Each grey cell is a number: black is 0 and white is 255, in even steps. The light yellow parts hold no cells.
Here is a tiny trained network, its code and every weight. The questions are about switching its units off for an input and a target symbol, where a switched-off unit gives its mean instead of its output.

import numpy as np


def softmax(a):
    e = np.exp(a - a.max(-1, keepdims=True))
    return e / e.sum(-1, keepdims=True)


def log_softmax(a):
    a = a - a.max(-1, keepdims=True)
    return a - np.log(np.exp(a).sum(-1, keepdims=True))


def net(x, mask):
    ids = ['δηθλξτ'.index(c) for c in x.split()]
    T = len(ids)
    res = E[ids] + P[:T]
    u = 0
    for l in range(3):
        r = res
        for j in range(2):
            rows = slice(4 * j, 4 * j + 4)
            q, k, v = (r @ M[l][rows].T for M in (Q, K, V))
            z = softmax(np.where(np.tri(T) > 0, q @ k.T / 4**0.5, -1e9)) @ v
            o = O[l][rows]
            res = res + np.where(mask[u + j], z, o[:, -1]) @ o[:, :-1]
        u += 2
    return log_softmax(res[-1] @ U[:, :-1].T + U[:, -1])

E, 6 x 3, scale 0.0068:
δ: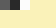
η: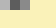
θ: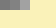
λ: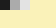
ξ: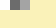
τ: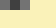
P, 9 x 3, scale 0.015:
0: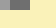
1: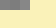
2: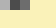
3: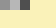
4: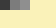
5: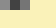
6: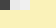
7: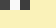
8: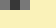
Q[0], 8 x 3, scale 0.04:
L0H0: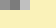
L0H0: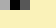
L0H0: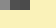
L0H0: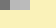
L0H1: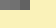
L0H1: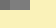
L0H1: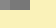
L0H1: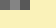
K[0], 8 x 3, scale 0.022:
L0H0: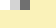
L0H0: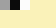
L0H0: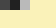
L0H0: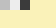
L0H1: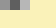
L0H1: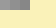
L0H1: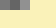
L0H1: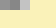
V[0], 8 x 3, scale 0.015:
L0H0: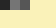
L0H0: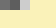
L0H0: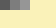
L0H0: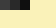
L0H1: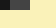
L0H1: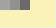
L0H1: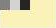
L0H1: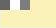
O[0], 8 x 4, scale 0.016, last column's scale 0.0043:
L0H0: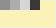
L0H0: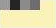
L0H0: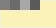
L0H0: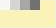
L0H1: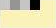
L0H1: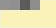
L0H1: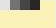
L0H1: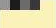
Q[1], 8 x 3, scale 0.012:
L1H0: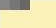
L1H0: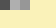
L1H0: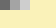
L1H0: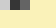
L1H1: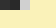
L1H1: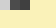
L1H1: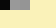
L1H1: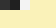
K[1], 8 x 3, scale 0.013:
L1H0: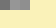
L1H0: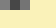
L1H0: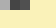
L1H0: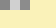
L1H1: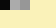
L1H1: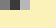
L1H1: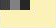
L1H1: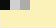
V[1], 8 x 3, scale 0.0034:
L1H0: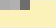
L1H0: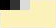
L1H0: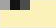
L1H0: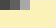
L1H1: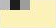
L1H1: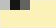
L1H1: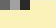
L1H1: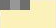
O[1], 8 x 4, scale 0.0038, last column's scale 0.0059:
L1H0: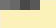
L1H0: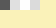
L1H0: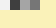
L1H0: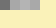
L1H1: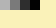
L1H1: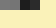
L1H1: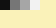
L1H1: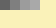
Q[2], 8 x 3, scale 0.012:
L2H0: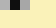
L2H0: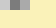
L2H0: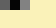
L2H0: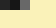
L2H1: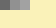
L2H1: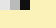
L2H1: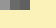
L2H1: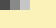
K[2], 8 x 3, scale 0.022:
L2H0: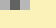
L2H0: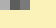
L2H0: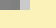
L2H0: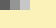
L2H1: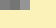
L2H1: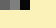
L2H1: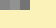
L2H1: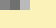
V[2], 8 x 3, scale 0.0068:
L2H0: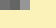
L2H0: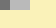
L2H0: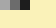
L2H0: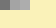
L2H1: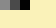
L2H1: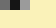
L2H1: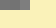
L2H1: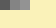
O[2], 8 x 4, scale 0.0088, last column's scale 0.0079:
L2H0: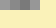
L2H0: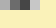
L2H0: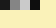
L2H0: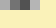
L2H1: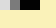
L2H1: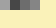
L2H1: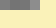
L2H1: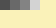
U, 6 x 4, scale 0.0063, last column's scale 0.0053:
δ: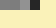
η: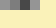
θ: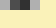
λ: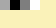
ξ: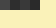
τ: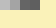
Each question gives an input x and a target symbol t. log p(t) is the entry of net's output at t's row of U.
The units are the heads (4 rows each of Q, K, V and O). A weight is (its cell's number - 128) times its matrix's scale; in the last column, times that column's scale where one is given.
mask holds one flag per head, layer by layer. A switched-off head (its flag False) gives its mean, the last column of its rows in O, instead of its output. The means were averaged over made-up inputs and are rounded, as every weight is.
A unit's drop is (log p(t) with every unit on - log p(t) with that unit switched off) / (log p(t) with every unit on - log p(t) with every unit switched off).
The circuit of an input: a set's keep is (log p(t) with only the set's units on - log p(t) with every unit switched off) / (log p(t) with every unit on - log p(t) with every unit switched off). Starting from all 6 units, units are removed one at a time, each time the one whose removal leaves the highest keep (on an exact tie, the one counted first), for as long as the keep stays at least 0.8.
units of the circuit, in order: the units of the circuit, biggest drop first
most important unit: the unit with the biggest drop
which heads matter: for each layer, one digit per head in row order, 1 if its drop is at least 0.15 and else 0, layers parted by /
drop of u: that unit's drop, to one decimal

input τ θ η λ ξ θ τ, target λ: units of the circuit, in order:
(L0H1)
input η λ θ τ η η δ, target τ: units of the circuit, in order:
(L0H1; L0H0)
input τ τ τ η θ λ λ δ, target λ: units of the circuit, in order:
(L0H1; L0H0)
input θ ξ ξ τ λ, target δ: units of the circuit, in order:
(L0H0; L2H0)
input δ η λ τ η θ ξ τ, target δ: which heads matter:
11 / 10 / 01
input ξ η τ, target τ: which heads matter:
11 / 00 / 01
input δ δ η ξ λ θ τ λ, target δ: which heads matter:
10 / 00 / 01
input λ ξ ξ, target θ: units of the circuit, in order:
(L0H0; L2H1)
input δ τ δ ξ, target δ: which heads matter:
01 / 10 / 01
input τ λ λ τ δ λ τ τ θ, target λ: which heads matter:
10 / 00 / 00
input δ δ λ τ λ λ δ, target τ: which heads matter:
11 / 00 / 00
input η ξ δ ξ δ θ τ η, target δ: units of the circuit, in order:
(L0H0; L0H1; L2H0)
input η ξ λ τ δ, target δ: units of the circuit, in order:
(L0H0; L2H1)
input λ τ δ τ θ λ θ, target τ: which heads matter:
11 / 00 / 00
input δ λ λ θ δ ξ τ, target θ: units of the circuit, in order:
(L0H1; L2H0)
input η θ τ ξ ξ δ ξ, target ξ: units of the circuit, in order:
(L0H0)
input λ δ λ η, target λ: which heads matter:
10 / 00 / 01
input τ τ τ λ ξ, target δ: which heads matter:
11 / 00 / 01
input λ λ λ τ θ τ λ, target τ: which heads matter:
11 / 00 / 00
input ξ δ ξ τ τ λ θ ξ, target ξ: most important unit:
L0H1
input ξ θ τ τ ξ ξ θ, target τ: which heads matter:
11 / 00 / 01
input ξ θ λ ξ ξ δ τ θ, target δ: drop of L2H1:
0.0
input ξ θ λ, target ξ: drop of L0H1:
0.2
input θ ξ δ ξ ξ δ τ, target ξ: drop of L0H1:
0.3
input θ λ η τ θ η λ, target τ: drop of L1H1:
0.1
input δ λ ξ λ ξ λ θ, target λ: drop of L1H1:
0.0
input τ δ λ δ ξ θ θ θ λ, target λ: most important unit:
L2H0
